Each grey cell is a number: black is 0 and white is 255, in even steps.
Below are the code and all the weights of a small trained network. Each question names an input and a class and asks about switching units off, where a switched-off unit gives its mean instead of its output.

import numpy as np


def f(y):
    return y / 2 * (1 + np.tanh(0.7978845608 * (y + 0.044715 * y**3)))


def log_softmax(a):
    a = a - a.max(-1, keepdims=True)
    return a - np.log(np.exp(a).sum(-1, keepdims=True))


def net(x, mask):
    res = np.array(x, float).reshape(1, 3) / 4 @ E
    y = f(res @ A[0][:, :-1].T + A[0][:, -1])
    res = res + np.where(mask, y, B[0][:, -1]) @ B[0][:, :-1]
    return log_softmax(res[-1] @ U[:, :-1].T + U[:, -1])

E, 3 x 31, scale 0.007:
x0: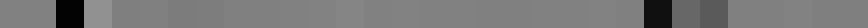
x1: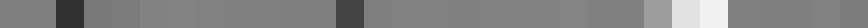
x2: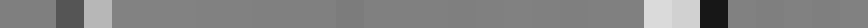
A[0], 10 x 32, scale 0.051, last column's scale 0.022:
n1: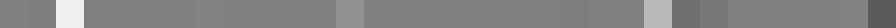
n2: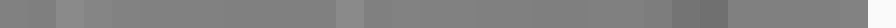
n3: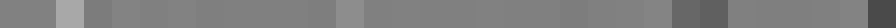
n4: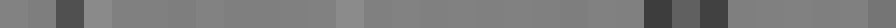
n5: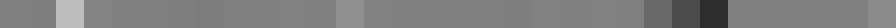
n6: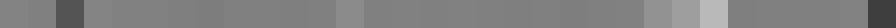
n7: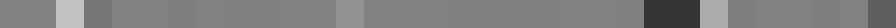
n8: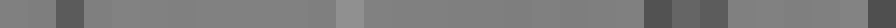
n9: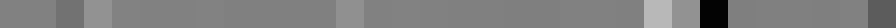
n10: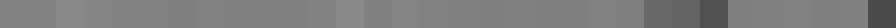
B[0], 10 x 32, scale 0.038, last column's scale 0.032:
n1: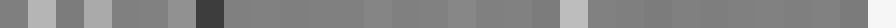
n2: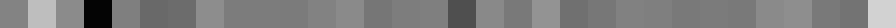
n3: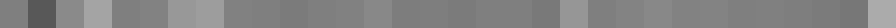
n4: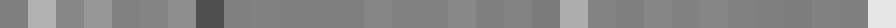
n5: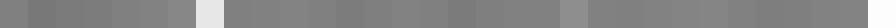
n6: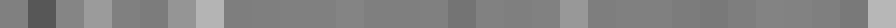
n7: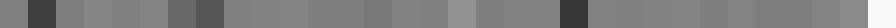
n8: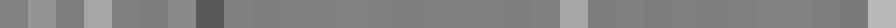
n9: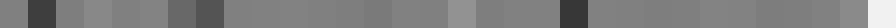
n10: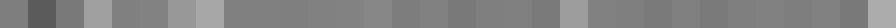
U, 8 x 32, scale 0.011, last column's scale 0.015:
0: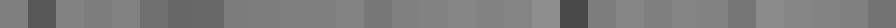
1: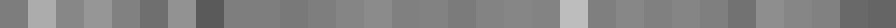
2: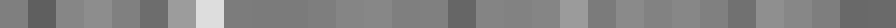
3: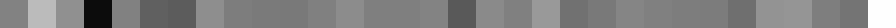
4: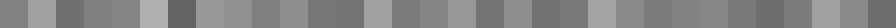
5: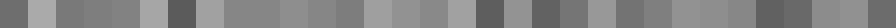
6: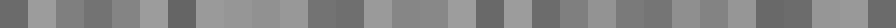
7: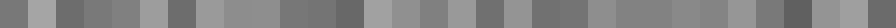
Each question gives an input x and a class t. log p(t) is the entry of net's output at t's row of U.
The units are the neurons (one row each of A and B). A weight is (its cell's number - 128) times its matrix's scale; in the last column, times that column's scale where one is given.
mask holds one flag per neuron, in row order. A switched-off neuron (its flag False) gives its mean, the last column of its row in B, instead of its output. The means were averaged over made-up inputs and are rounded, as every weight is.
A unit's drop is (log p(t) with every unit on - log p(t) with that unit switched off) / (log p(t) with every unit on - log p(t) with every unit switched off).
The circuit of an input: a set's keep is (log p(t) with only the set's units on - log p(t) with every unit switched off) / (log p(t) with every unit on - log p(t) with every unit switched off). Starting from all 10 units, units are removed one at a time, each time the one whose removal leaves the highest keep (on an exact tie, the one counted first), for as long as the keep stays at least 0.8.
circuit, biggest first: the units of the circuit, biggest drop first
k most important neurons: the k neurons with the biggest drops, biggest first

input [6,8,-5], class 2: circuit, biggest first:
[n6]
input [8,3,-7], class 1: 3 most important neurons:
[n4; n9; n8]
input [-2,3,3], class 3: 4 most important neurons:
[n7; n5; n1; n9]
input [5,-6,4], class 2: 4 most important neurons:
[n5; n1; n10; n7]
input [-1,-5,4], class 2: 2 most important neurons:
[n5; n7]
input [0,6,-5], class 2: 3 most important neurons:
[n9; n6; n1]
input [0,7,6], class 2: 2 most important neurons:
[n7; n6]
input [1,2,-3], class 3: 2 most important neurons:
[n9; n7]
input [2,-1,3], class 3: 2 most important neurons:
[n7; n1]
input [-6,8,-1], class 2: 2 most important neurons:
[n6; n4]
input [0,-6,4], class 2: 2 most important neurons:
[n5; n7]
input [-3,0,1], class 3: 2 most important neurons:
[n4; n8]
